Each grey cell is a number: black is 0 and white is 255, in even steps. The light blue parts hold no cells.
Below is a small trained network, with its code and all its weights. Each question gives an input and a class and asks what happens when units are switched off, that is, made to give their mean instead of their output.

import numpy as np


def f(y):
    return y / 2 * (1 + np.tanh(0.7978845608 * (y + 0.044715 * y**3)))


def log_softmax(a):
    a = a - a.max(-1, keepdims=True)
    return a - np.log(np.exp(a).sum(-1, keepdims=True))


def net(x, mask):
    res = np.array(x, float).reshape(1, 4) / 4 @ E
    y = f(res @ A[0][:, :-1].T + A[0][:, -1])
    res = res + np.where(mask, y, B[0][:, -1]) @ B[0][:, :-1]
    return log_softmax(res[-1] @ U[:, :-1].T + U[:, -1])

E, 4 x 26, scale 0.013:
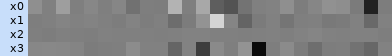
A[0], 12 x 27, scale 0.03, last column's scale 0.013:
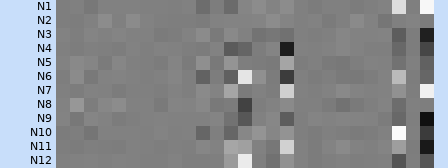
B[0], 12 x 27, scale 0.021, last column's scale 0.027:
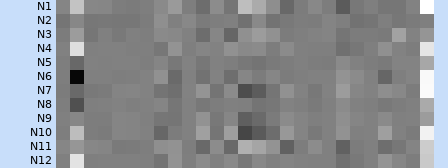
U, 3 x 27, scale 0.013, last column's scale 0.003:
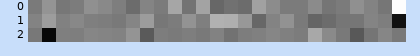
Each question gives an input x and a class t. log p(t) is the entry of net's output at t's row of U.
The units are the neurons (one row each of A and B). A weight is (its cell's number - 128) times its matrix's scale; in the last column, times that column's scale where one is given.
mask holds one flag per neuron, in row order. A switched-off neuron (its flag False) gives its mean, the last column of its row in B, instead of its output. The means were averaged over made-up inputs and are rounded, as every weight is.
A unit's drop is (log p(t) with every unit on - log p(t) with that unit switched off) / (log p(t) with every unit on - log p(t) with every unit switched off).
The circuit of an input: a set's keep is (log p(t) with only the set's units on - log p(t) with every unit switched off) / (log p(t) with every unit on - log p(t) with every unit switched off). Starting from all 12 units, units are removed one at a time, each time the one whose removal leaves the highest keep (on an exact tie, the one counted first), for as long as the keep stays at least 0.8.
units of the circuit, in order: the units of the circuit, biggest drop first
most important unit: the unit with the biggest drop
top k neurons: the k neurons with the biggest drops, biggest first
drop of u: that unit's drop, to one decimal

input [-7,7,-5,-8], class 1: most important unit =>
N11
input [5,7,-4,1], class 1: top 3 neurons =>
(N10; N7; N3)
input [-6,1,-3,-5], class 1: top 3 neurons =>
(N1; N11; N9)
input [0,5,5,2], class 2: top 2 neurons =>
(N1; N6)
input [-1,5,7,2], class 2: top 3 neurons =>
(N6; N1; N4)
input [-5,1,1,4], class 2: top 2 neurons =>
(N6; N12)
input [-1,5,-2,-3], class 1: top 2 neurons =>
(N10; N11)
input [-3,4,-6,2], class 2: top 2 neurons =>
(N6; N4)
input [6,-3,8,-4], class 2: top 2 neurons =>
(N10; N4)
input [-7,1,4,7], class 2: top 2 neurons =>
(N6; N12)
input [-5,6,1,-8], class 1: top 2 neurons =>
(N11; N1)
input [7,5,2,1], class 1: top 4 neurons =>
(N10; N7; N3; N9)
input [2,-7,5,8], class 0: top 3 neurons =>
(N1; N9; N11)
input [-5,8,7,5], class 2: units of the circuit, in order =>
(N6)
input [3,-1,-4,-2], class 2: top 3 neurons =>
(N10; N4; N12)
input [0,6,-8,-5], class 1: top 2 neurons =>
(N11; N10)
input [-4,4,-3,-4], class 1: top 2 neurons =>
(N11; N1)
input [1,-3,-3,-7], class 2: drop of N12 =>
0.2
